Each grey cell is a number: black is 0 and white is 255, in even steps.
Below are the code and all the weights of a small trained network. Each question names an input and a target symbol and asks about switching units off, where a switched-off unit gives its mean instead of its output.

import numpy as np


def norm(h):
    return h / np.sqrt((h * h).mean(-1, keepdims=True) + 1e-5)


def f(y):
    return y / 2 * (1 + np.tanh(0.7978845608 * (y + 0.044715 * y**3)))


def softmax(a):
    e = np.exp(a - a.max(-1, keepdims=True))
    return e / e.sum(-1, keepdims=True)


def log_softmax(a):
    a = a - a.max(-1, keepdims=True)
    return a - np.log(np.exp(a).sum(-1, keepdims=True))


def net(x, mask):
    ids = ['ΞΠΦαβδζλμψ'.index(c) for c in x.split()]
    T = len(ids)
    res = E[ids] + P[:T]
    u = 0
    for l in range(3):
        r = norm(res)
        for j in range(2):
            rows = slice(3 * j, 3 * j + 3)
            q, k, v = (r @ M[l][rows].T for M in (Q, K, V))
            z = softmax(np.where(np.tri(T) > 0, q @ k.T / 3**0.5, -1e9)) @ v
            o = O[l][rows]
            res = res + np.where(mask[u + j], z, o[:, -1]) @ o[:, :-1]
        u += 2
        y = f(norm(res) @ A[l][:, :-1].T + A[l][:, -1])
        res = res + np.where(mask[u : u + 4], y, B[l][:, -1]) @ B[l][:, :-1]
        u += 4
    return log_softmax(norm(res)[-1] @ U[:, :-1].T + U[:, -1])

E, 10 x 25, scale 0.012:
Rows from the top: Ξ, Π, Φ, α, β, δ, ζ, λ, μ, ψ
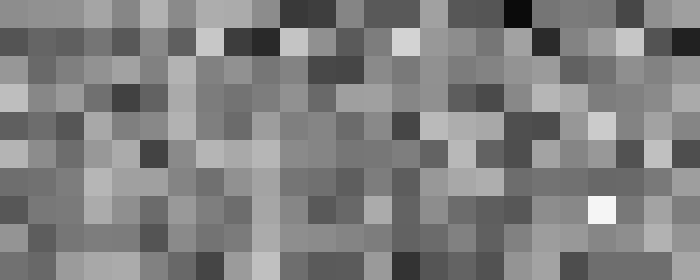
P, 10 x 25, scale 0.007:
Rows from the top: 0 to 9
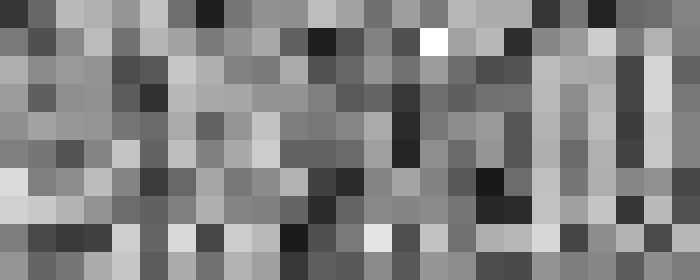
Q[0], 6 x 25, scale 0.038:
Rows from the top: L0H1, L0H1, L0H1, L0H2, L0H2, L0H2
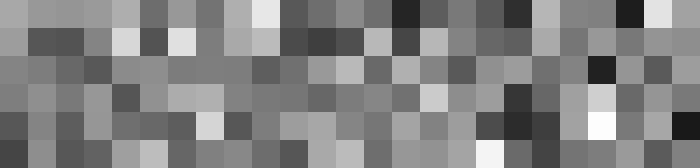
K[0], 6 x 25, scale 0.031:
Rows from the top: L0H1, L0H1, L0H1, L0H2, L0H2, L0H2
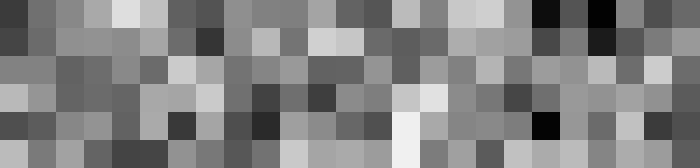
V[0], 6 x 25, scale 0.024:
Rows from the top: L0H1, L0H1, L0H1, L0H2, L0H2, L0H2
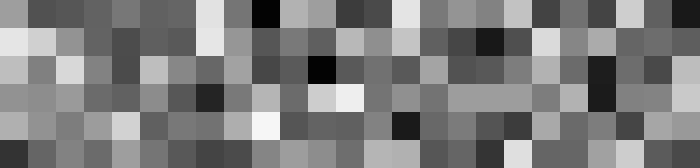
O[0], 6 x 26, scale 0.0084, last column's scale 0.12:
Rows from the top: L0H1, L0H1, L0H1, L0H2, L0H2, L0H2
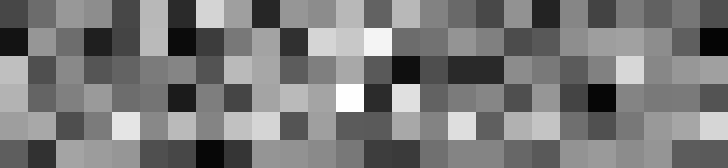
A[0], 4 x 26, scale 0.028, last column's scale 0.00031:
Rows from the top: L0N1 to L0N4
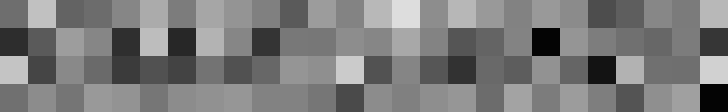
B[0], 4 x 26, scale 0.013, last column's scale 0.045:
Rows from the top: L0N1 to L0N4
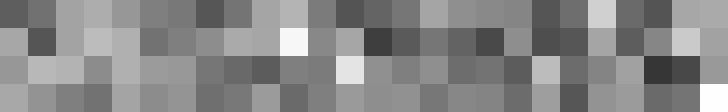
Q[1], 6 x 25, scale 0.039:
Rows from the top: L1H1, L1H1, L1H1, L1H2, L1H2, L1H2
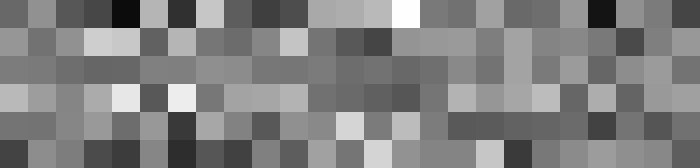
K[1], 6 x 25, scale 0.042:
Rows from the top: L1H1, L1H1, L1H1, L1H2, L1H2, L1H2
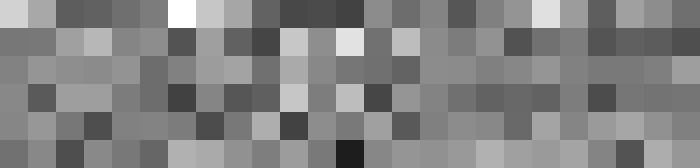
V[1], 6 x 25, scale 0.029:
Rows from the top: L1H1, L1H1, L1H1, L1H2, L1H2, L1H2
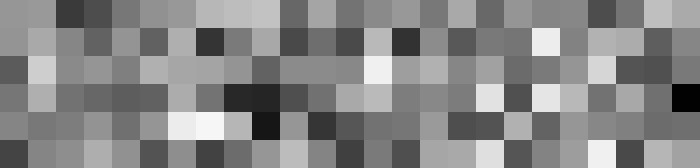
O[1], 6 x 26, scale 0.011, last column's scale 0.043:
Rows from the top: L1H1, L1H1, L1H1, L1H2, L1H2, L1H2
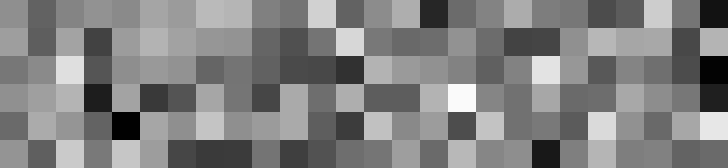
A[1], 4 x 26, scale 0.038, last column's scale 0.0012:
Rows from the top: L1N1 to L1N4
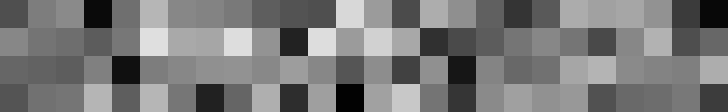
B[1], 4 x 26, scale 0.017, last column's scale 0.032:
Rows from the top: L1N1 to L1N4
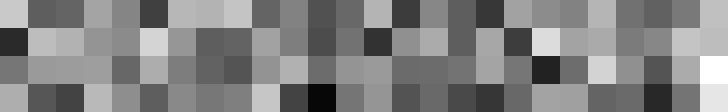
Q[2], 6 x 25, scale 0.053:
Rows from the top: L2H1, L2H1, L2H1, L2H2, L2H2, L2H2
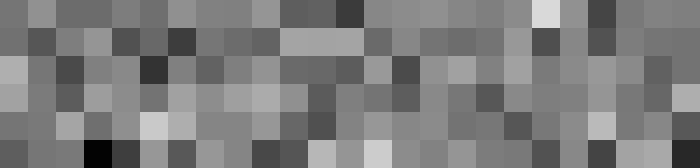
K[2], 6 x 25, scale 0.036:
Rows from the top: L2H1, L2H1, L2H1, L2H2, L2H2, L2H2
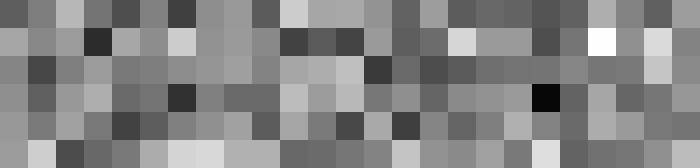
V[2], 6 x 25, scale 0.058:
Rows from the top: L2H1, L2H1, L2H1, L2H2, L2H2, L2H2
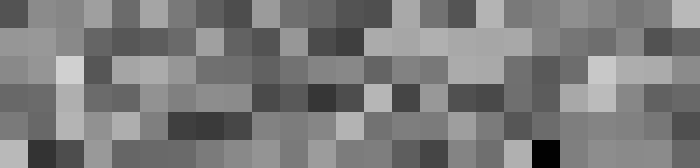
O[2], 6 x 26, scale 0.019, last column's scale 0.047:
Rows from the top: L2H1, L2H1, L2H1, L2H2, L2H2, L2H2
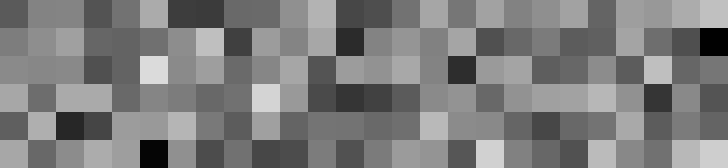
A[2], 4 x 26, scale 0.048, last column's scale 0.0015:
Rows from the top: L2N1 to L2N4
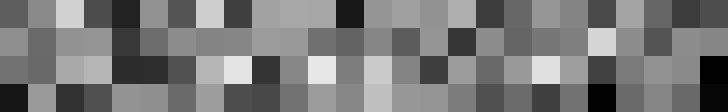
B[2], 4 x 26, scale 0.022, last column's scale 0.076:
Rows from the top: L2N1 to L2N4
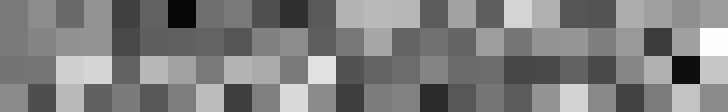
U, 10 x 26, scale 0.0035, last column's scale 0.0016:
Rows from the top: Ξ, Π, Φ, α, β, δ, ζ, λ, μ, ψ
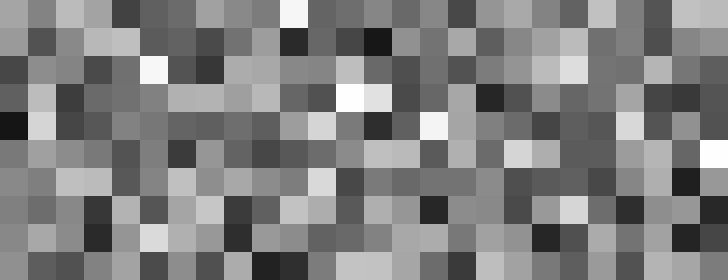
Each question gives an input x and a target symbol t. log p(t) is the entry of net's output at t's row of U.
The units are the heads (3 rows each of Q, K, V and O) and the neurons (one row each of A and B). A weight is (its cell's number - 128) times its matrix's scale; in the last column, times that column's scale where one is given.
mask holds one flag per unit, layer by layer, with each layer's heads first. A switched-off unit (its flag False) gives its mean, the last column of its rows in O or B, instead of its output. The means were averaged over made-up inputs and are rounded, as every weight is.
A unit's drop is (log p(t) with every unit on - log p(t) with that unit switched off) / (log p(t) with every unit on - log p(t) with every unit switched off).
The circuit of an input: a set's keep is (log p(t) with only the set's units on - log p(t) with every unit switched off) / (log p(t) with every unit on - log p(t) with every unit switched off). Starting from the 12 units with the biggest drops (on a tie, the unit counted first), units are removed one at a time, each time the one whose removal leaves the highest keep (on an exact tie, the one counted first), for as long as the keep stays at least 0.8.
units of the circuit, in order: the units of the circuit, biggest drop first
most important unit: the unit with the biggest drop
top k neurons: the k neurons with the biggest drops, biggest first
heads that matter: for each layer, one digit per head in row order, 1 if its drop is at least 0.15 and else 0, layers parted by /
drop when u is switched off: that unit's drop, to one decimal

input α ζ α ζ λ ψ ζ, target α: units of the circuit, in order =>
(L0H2; L0N3; L2H2)
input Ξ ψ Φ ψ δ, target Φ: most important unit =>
L1N2
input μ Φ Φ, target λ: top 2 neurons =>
(L2N4; L0N3)
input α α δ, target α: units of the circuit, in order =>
(L0H2; L0N3; L2H2)
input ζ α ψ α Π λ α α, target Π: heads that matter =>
11 / 01 / 00
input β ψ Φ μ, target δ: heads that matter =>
10 / 01 / 10
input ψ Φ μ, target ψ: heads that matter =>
01 / 00 / 01
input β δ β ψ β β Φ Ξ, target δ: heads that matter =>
10 / 01 / 10
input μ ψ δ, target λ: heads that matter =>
01 / 00 / 01
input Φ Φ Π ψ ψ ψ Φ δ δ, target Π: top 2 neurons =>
(L0N2; L1N4)
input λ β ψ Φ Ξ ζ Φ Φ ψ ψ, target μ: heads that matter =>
11 / 01 / 10
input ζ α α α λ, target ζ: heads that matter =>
01 / 00 / 01
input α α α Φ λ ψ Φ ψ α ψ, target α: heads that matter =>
11 / 00 / 10
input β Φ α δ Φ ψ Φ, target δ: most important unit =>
L0H1
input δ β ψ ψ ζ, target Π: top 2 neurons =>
(L0N1; L1N4)
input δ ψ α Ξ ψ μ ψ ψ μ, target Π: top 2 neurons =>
(L0N1; L1N4)
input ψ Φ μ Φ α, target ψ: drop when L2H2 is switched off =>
0.2
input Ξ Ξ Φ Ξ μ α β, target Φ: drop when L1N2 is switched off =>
0.7
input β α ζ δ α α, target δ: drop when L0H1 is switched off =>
0.8
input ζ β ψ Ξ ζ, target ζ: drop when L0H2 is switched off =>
0.2
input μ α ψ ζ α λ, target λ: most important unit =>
L0H2
